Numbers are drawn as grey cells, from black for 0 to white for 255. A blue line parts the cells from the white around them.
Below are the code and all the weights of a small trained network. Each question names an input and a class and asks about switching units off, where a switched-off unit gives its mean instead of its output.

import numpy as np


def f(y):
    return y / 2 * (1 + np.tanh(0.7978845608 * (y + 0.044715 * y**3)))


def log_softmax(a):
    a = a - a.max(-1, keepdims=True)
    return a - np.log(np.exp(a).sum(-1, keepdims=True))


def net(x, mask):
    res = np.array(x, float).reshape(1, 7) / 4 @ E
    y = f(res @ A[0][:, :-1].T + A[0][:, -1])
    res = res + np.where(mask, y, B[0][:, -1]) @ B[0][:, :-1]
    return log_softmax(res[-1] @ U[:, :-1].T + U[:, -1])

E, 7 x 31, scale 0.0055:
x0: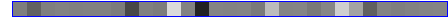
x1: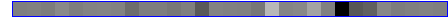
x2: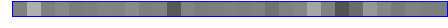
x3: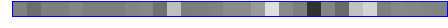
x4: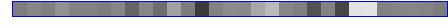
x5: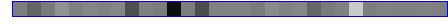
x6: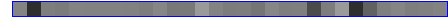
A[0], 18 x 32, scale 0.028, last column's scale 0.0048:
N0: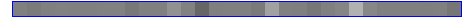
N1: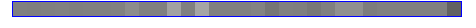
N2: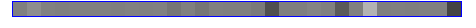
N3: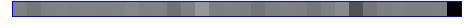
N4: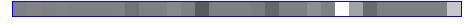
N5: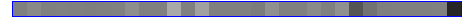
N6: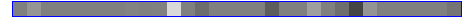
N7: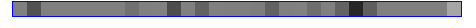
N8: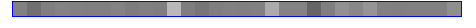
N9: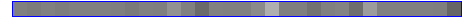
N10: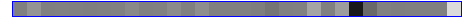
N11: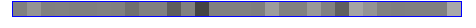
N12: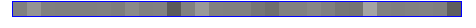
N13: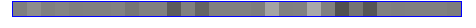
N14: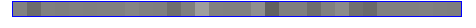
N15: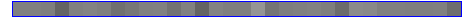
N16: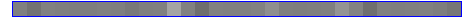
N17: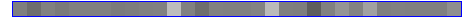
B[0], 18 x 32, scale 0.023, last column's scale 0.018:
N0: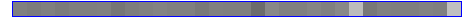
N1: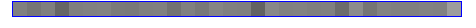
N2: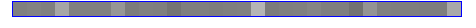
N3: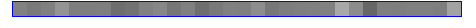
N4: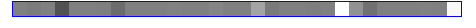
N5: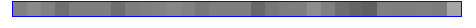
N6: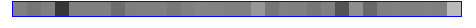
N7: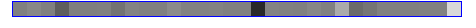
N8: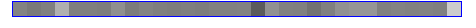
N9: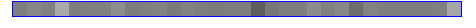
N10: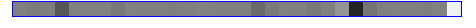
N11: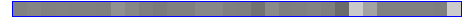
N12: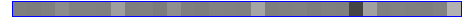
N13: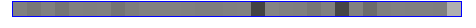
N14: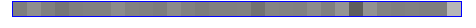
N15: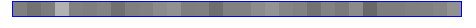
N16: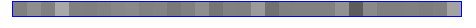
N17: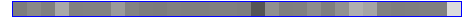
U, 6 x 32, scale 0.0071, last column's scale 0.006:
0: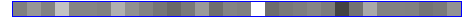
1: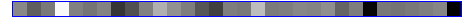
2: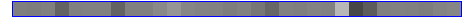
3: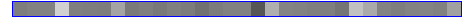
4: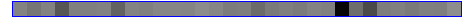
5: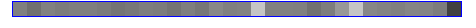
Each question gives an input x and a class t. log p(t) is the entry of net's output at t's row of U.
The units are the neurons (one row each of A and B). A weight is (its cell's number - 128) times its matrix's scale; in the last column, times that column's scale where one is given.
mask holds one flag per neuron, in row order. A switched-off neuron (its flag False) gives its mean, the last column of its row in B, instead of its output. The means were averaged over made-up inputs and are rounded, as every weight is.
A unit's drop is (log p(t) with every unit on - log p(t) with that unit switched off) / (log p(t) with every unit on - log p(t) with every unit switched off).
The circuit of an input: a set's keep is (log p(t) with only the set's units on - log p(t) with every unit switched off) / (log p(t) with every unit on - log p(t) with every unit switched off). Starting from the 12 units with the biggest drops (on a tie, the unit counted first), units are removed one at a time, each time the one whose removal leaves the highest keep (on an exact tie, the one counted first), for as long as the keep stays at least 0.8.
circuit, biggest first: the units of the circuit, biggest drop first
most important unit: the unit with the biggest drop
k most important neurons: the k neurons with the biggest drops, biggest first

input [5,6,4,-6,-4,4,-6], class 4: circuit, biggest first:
[N13]
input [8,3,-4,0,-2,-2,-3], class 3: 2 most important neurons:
[N17, N8]
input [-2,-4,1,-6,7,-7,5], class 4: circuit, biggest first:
[N4, N6]
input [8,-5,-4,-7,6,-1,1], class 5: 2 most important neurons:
[N4, N10]
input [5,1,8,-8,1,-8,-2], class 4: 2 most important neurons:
[N6, N4]
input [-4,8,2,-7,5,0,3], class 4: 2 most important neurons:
[N13, N4]
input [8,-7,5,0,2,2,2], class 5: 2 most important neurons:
[N4, N10]
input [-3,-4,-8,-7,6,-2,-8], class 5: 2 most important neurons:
[N10, N7]
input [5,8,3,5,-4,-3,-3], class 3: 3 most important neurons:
[N17, N8, N10]
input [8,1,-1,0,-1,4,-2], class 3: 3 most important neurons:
[N17, N6, N8]
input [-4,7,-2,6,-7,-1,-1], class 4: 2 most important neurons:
[N4, N13]
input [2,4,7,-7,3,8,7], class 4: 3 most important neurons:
[N13, N4, N17]
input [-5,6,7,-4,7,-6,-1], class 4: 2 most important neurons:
[N13, N6]
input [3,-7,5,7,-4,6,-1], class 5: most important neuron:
[N4]
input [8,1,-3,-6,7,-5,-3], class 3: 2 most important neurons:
[N17, N8]
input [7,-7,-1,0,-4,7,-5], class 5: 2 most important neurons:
[N10, N7]
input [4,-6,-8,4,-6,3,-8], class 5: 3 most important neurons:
[N4, N10, N7]
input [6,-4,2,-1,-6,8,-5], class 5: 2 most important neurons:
[N10, N7]
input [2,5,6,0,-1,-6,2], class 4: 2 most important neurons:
[N4, N6]
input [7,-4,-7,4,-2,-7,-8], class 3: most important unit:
N17
